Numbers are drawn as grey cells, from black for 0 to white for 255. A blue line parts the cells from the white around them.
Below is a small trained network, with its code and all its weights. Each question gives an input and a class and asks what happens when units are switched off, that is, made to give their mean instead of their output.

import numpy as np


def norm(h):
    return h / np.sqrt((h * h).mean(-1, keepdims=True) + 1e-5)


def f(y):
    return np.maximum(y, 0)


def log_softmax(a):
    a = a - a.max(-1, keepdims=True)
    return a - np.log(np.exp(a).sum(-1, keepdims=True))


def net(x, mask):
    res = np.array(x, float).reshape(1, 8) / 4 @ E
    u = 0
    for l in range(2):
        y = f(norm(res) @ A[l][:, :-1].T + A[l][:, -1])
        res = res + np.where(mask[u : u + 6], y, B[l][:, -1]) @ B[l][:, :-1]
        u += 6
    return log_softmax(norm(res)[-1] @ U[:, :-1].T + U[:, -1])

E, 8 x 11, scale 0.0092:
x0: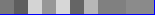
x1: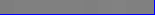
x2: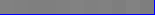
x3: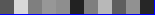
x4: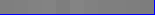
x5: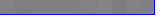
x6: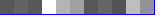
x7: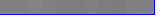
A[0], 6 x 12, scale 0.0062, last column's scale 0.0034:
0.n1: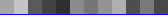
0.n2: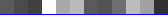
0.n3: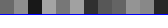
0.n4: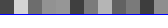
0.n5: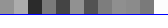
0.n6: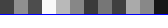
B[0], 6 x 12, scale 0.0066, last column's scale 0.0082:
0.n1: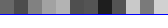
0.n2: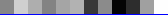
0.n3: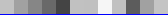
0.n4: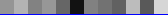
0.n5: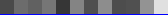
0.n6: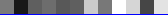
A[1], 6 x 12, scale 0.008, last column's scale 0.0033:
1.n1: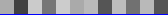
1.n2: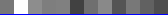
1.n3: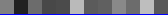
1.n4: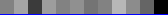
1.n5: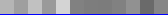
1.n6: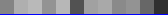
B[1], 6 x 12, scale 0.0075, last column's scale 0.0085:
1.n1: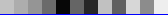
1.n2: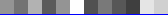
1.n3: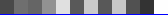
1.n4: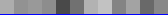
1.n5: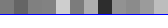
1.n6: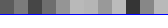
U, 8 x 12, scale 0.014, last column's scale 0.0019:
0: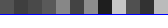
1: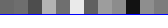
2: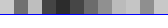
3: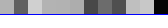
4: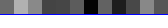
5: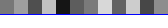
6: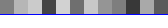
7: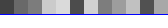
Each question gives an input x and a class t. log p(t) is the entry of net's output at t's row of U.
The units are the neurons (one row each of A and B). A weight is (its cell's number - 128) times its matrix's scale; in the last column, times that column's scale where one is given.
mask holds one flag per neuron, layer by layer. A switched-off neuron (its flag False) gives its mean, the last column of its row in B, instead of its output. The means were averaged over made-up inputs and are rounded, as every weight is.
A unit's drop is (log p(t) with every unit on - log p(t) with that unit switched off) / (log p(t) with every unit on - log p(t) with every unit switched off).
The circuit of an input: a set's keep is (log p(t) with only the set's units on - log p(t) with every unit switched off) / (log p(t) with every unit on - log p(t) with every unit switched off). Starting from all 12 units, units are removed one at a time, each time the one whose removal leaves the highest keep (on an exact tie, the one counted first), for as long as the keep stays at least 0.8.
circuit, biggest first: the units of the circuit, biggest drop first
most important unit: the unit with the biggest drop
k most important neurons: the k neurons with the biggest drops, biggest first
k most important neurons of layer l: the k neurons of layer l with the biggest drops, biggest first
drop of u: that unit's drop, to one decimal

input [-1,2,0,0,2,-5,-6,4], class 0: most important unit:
0.n2
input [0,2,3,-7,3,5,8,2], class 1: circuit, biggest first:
[0.n1, 1.n3]
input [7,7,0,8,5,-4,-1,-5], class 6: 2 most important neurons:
[1.n2, 0.n6]
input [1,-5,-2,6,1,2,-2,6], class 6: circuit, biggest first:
[1.n1, 1.n2]
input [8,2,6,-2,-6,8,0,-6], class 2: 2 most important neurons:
[1.n1, 0.n2]
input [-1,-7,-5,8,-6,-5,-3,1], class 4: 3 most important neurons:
[1.n2, 1.n3, 0.n4]
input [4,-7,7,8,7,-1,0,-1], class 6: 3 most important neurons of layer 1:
[1.n2, 1.n3, 1.n6]
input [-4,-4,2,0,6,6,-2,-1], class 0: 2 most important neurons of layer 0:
[0.n2, 0.n4]
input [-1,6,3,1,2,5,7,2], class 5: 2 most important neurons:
[0.n6, 1.n2]
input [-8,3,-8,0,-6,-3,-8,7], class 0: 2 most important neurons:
[0.n2, 1.n1]
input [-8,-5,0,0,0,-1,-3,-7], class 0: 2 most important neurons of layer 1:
[1.n3, 1.n1]
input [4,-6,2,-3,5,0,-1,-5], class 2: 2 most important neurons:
[1.n1, 0.n2]
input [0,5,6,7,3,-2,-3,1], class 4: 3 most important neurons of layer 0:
[0.n4, 0.n3, 0.n6]
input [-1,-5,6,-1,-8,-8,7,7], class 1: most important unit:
0.n2
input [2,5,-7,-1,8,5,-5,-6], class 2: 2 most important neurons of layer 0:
[0.n2, 0.n5]
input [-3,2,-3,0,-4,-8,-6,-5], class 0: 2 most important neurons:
[0.n2, 0.n4]
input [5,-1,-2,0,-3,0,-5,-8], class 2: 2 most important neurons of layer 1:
[1.n1, 1.n3]
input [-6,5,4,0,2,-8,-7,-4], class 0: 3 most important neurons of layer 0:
[0.n2, 0.n4, 0.n1]
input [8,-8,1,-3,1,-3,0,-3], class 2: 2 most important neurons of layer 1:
[1.n1, 1.n2]
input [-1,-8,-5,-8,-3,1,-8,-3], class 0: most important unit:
1.n3
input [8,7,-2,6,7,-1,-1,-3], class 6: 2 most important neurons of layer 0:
[0.n6, 0.n1]
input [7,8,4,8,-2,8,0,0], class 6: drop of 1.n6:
0.2
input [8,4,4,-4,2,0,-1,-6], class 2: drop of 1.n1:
1.0
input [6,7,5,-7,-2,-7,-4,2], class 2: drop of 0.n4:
0.0
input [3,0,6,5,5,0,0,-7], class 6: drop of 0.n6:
0.1
